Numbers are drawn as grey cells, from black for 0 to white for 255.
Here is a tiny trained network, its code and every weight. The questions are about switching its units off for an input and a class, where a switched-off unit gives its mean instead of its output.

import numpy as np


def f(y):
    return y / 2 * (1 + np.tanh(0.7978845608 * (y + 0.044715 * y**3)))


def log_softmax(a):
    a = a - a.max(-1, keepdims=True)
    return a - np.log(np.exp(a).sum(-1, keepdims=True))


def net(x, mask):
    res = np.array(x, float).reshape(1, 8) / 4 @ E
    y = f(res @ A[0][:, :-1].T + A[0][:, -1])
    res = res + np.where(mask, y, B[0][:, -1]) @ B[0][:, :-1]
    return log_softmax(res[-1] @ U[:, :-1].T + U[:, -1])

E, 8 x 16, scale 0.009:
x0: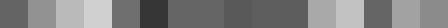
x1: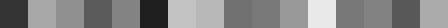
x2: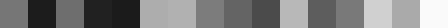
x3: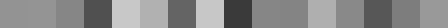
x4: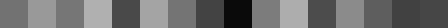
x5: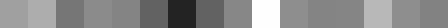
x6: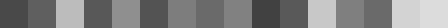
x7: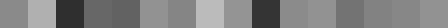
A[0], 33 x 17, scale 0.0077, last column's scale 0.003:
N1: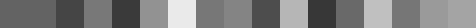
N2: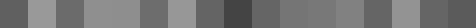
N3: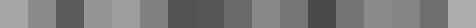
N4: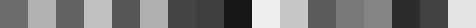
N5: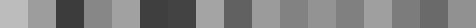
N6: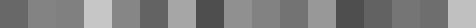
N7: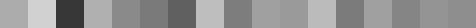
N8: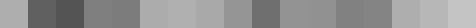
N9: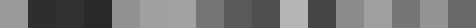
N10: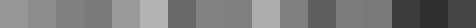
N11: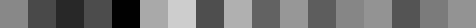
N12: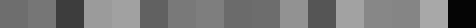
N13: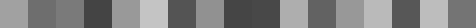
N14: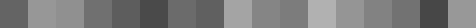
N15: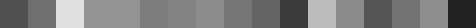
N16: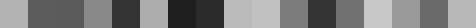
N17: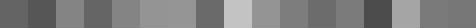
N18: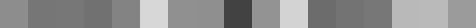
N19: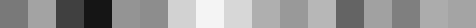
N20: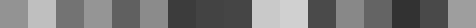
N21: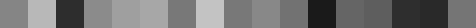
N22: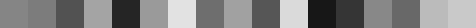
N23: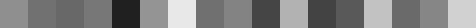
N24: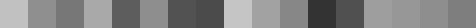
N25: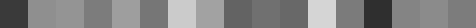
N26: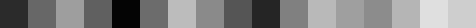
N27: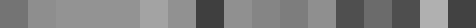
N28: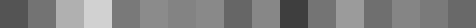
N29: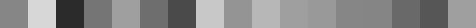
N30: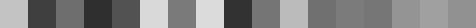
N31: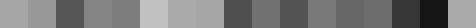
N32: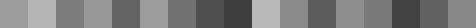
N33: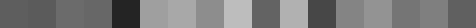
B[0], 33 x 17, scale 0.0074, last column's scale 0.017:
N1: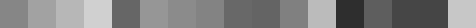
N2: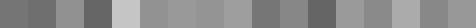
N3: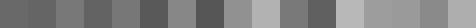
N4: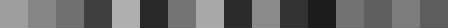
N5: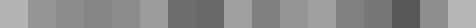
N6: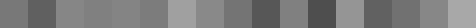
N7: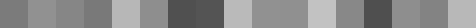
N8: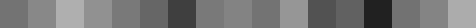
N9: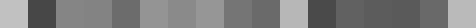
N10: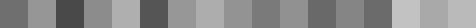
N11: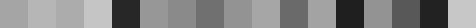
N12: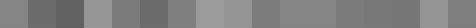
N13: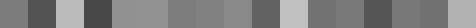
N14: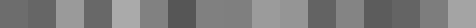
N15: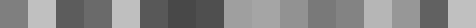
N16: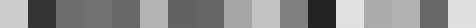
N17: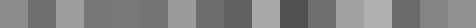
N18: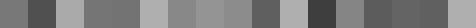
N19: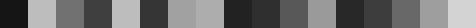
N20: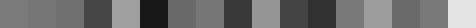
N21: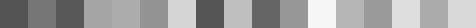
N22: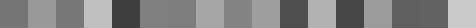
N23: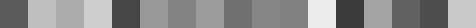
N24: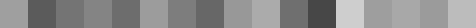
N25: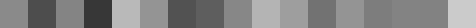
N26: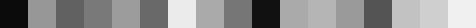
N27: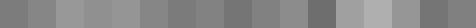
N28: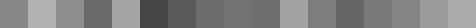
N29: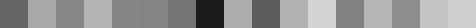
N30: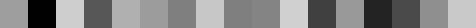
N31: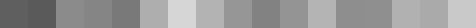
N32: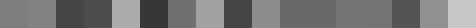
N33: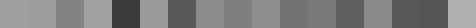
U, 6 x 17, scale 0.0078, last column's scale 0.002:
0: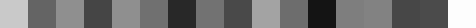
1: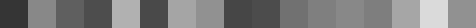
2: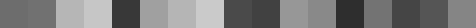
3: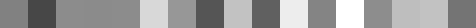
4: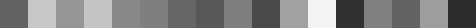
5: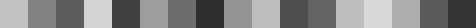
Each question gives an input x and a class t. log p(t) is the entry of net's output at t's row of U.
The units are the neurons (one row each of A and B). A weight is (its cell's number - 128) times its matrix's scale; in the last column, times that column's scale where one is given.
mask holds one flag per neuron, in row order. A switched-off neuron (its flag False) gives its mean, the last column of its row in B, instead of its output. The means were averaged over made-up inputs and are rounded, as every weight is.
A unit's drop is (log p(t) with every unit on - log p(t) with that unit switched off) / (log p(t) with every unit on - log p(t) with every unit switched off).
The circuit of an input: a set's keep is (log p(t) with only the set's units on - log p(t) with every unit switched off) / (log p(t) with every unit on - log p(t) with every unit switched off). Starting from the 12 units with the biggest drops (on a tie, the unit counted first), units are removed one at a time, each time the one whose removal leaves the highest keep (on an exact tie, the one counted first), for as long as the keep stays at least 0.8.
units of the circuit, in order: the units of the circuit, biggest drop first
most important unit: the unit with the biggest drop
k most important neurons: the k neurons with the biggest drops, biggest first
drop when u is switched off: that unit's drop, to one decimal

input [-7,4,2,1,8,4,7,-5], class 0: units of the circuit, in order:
(N21)
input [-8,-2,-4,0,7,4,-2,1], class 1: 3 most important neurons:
(N21, N31, N10)
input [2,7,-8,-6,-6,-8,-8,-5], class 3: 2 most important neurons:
(N4, N20)
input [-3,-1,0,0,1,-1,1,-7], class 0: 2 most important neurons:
(N26, N21)
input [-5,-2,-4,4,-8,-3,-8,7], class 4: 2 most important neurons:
(N19, N29)
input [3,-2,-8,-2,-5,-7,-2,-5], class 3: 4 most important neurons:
(N4, N19, N20, N32)
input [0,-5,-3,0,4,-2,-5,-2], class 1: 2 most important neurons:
(N21, N31)
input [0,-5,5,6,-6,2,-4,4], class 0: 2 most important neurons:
(N26, N16)
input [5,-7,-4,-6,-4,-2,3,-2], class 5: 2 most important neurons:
(N26, N4)
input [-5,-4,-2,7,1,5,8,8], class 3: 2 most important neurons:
(N4, N30)
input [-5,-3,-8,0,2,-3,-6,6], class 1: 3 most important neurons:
(N4, N20, N32)
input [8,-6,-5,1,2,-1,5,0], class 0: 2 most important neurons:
(N26, N21)
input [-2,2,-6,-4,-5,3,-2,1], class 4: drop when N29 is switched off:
0.2
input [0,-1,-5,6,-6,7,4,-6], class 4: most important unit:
N16
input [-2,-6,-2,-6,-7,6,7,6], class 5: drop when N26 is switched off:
0.4
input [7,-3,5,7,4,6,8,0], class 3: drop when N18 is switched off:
0.2
